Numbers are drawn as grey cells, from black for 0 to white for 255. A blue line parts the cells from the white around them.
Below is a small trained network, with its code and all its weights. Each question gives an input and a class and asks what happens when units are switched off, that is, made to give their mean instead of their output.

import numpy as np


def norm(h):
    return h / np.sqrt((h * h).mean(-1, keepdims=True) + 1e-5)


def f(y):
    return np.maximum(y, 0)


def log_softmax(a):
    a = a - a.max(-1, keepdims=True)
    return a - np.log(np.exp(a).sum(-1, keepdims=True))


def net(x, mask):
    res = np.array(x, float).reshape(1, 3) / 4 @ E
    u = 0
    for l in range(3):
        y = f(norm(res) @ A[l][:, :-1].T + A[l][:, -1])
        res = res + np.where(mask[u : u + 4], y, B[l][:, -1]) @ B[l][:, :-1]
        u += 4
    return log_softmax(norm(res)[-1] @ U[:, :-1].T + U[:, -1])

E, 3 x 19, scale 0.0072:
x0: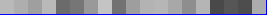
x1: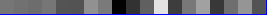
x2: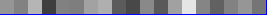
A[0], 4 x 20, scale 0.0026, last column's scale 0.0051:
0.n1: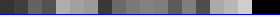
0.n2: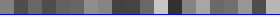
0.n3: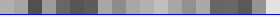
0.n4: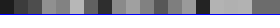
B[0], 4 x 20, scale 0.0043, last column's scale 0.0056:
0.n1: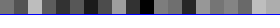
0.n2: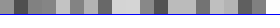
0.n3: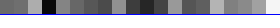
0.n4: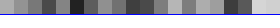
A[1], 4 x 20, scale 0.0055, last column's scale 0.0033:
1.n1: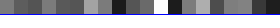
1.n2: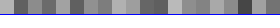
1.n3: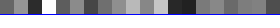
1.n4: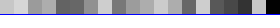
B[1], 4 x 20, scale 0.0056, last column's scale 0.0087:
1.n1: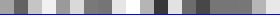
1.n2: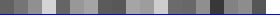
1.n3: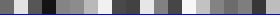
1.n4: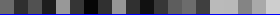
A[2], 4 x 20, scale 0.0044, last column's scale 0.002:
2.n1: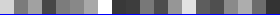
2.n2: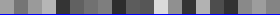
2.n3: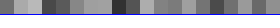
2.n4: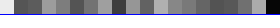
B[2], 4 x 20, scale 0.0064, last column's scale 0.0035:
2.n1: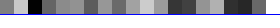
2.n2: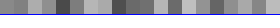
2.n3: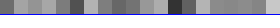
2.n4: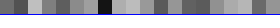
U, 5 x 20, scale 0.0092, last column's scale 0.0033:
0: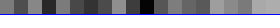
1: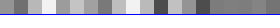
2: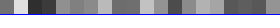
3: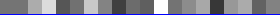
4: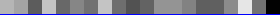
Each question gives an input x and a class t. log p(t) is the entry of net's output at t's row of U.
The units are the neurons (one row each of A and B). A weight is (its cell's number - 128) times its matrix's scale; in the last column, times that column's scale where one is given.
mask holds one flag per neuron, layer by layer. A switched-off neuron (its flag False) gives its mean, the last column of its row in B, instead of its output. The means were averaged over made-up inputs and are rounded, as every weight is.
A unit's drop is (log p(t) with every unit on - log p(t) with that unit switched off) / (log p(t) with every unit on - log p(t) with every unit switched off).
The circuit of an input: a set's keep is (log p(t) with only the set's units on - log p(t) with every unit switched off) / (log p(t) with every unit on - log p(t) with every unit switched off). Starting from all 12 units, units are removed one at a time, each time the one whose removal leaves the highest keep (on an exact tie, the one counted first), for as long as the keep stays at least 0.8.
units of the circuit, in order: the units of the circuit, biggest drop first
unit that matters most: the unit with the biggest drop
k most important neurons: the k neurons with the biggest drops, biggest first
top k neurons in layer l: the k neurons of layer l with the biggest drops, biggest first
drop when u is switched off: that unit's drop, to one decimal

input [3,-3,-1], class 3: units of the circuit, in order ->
(1.n2, 1.n1)
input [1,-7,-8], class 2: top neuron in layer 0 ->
(0.n2)
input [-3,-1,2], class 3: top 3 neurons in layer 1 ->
(1.n4, 1.n1, 1.n2)
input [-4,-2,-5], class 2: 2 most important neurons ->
(0.n3, 1.n3)
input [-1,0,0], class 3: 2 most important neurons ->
(2.n2, 1.n4)
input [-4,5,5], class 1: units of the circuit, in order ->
(1.n1, 0.n3)
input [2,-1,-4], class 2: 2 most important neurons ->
(1.n3, 0.n2)
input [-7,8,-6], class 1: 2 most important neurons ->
(1.n1, 0.n3)
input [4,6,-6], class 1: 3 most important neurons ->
(1.n1, 0.n3, 2.n1)
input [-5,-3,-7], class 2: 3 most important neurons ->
(1.n3, 0.n3, 1.n4)
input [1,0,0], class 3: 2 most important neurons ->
(1.n4, 1.n1)
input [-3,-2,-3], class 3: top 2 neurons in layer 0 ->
(0.n4, 0.n3)
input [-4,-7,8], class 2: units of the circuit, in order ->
(1.n1, 2.n1)
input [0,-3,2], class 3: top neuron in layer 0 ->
(0.n2)
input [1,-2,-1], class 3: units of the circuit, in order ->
(1.n1, 1.n2)
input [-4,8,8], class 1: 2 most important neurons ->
(1.n1, 1.n3)
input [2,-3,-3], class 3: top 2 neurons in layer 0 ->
(0.n3, 0.n2)
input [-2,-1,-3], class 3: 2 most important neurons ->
(0.n4, 1.n4)
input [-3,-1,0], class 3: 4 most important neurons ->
(1.n4, 2.n2, 0.n4, 0.n3)
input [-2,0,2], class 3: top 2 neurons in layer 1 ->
(1.n4, 1.n1)
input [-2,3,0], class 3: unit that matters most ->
0.n2
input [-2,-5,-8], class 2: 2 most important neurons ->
(1.n3, 1.n1)
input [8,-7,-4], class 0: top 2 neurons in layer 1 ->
(1.n4, 1.n1)
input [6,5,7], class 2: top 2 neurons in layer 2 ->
(2.n1, 2.n3)
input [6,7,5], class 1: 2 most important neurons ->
(1.n1, 0.n4)
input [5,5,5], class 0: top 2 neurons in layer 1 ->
(1.n4, 1.n3)
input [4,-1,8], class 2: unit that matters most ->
2.n1
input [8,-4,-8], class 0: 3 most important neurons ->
(1.n4, 0.n3, 2.n1)
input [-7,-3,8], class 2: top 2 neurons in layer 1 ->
(1.n4, 1.n1)
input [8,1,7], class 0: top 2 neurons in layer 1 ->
(1.n4, 1.n3)
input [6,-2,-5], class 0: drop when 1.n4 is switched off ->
1.2
